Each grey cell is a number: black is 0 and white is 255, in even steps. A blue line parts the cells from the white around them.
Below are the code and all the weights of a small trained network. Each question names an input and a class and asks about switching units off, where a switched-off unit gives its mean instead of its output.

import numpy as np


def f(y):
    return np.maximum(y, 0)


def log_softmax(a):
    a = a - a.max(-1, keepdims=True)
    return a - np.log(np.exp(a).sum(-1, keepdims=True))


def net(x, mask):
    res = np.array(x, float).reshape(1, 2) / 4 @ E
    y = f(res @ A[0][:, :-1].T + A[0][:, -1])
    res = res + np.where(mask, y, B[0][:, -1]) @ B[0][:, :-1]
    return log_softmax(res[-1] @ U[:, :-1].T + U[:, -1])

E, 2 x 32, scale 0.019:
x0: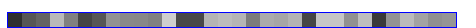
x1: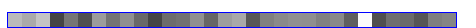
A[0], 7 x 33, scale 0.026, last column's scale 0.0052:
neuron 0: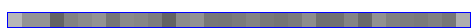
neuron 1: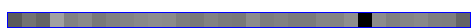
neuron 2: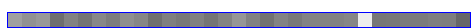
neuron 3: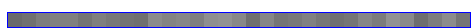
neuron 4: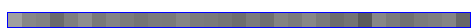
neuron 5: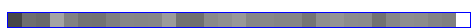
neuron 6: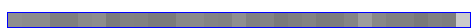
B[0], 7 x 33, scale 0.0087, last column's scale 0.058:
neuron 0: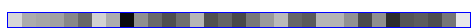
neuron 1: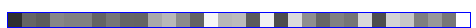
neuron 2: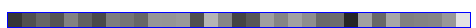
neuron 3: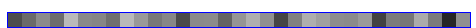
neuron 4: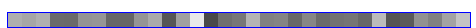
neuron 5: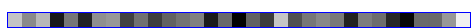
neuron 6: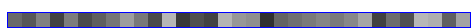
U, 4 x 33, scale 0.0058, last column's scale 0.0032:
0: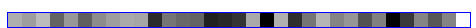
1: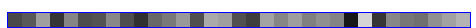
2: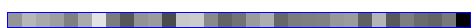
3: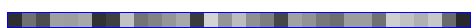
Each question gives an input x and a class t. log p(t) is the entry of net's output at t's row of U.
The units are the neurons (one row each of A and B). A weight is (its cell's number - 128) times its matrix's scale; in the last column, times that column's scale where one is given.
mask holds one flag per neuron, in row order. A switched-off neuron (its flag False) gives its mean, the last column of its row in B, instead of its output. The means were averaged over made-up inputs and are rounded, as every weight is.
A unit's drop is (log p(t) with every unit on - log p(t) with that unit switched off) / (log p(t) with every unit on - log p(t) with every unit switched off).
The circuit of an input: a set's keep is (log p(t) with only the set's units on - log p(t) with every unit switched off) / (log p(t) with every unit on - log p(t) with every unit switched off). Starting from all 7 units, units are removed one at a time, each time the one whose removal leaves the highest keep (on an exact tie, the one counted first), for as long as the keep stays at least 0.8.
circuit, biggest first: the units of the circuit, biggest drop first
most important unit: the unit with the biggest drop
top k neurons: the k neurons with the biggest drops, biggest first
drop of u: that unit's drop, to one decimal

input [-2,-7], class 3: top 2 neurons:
[neuron 5; neuron 1]
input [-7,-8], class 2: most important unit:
neuron 0
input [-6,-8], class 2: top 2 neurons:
[neuron 0; neuron 4]
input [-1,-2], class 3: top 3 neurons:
[neuron 5; neuron 0; neuron 2]
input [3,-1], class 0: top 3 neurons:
[neuron 1; neuron 2; neuron 5]
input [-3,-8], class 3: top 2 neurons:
[neuron 1; neuron 5]
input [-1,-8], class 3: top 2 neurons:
[neuron 1; neuron 0]
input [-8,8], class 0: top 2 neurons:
[neuron 0; neuron 1]
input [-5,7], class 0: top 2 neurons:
[neuron 1; neuron 0]
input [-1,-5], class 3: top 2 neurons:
[neuron 5; neuron 0]
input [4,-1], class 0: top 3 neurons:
[neuron 1; neuron 2; neuron 5]
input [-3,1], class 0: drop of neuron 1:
0.9
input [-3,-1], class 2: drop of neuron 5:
0.7
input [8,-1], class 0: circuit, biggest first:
[neuron 5]
